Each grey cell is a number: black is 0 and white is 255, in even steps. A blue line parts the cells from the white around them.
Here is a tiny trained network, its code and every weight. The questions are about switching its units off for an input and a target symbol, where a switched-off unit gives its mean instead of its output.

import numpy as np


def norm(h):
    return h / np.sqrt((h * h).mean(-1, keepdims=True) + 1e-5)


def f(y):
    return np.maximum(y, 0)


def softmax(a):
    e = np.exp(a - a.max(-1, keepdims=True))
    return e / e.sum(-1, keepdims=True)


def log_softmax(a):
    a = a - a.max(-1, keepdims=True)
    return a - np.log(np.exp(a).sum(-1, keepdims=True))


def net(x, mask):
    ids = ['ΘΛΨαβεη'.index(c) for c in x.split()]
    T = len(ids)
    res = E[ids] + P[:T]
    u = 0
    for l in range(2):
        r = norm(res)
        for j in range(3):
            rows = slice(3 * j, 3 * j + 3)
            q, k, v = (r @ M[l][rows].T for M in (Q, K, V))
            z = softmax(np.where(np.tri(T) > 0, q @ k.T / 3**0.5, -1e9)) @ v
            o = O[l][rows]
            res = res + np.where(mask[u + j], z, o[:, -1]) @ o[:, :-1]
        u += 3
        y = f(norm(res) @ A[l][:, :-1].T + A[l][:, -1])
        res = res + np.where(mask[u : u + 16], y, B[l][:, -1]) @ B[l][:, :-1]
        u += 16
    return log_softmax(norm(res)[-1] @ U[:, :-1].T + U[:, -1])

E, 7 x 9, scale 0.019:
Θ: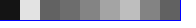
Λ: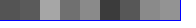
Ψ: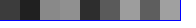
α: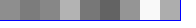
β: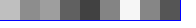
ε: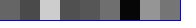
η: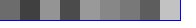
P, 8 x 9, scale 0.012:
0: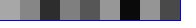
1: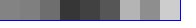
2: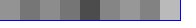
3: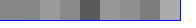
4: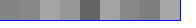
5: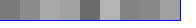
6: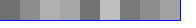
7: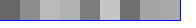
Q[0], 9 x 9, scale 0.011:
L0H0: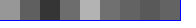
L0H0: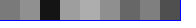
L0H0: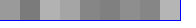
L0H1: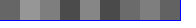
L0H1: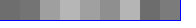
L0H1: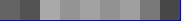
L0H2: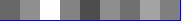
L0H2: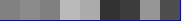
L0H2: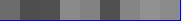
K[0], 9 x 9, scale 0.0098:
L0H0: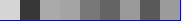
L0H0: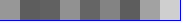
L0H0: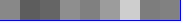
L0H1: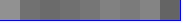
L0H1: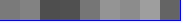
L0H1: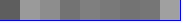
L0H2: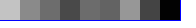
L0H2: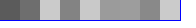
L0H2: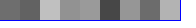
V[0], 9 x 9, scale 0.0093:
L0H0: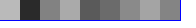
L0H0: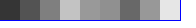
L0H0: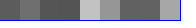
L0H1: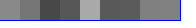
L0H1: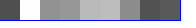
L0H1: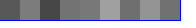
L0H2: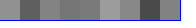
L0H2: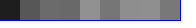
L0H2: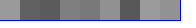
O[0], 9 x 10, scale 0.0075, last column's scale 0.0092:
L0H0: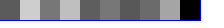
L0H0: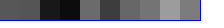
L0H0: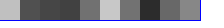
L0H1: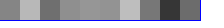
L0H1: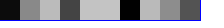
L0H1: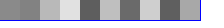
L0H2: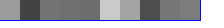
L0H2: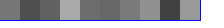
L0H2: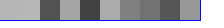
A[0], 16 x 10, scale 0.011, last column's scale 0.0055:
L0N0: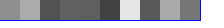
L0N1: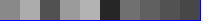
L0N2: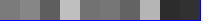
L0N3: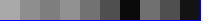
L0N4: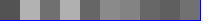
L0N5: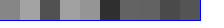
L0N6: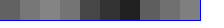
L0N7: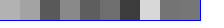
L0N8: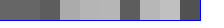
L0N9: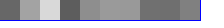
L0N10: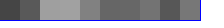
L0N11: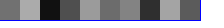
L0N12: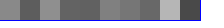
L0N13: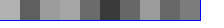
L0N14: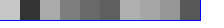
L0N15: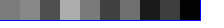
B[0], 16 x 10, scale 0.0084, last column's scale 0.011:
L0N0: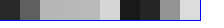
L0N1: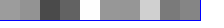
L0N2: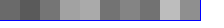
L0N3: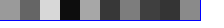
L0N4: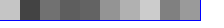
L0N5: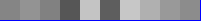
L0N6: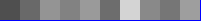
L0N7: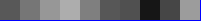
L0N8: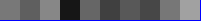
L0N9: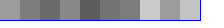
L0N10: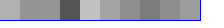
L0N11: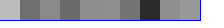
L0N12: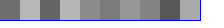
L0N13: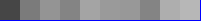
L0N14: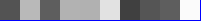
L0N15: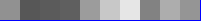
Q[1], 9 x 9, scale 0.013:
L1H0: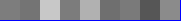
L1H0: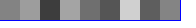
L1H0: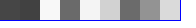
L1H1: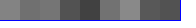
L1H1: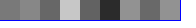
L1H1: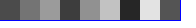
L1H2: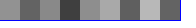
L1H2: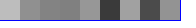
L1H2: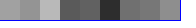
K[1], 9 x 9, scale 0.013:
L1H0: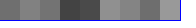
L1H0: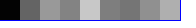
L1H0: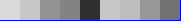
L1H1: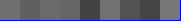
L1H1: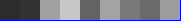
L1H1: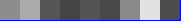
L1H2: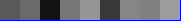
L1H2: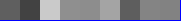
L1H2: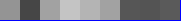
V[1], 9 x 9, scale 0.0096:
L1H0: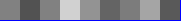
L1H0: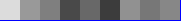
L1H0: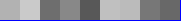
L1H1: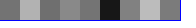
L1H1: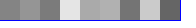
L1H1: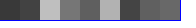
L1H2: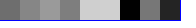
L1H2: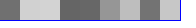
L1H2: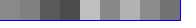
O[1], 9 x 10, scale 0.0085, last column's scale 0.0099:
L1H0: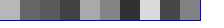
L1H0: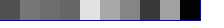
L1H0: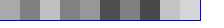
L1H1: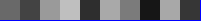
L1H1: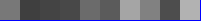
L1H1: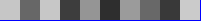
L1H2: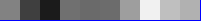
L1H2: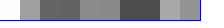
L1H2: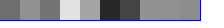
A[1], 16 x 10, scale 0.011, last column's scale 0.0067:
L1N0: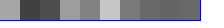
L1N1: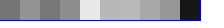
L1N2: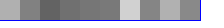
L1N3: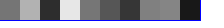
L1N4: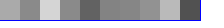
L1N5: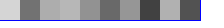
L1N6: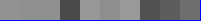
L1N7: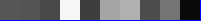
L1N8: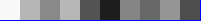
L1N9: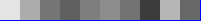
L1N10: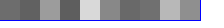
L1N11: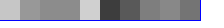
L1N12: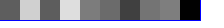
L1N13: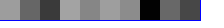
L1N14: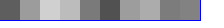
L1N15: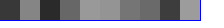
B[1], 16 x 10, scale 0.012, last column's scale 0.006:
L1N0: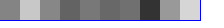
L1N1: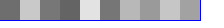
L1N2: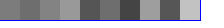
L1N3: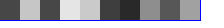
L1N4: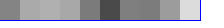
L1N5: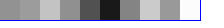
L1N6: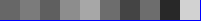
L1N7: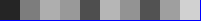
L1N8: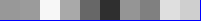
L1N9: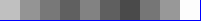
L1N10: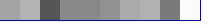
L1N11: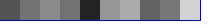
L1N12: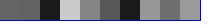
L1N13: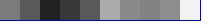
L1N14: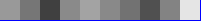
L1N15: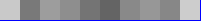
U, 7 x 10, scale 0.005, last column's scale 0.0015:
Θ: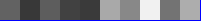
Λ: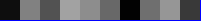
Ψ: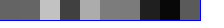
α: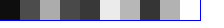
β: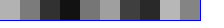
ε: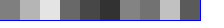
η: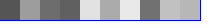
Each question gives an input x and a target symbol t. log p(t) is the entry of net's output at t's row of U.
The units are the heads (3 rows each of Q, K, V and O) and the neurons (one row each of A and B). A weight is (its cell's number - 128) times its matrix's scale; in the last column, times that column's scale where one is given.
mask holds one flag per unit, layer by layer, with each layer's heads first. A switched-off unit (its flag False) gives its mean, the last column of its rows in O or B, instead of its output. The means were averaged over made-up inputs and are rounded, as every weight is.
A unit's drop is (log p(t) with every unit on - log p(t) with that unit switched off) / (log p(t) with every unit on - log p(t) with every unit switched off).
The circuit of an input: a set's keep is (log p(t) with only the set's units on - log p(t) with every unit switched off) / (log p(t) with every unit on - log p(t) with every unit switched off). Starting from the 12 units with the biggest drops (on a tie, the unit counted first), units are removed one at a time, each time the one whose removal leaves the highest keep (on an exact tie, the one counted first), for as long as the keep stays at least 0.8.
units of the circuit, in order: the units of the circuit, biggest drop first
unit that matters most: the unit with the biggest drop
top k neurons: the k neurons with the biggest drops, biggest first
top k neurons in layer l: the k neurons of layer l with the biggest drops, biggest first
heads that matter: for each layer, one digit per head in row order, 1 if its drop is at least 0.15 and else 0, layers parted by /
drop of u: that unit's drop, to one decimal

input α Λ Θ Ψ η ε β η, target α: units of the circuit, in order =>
(L1H1; L0H0; L0N0; L1H2)
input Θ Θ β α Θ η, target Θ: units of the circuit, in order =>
(L0H1; L1H2)
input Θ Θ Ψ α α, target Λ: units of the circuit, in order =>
(L0N14; L0N7; L1N3)
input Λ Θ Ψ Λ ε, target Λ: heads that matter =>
110 / 011
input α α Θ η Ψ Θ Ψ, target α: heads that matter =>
000 / 010
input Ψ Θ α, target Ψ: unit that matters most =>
L0N0
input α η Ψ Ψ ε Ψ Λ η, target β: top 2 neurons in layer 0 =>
(L0N0; L0N11)
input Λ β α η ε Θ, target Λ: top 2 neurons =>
(L0N0; L0N5)
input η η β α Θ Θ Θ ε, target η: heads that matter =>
111 / 100
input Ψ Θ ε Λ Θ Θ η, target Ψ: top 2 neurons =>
(L0N8; L0N0)
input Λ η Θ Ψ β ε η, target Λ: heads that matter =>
010 / 010
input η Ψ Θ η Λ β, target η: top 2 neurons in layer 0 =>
(L0N0; L0N14)
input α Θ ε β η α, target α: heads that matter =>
100 / 010
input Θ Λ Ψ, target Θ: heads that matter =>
010 / 001
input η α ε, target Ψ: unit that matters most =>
L1H1
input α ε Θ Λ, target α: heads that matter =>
100 / 010
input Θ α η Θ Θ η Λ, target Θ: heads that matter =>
010 / 000
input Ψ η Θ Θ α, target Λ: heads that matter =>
010 / 001
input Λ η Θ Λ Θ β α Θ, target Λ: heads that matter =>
111 / 011
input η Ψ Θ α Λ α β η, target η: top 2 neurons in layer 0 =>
(L0N0; L0N14)
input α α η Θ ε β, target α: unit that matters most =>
L0H0
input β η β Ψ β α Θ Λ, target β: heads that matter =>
101 / 011
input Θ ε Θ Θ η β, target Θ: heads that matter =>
111 / 000
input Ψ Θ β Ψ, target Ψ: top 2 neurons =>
(L0N0; L0N14)
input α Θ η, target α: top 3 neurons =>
(L0N0; L0N7; L1N7)
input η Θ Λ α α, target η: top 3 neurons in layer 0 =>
(L0N0; L0N14; L0N13)
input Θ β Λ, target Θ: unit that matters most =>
L1H2
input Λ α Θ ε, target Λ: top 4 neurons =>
(L0N14; L0N0; L0N5; L0N1)
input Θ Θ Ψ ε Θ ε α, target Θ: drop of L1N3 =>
0.1
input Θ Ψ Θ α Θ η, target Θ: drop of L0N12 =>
0.0
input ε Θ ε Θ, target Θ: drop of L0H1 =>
1.2
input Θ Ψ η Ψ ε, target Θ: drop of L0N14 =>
0.2
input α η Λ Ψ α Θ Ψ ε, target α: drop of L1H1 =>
0.8
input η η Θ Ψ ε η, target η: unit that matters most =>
L0H0
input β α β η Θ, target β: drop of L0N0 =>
0.6
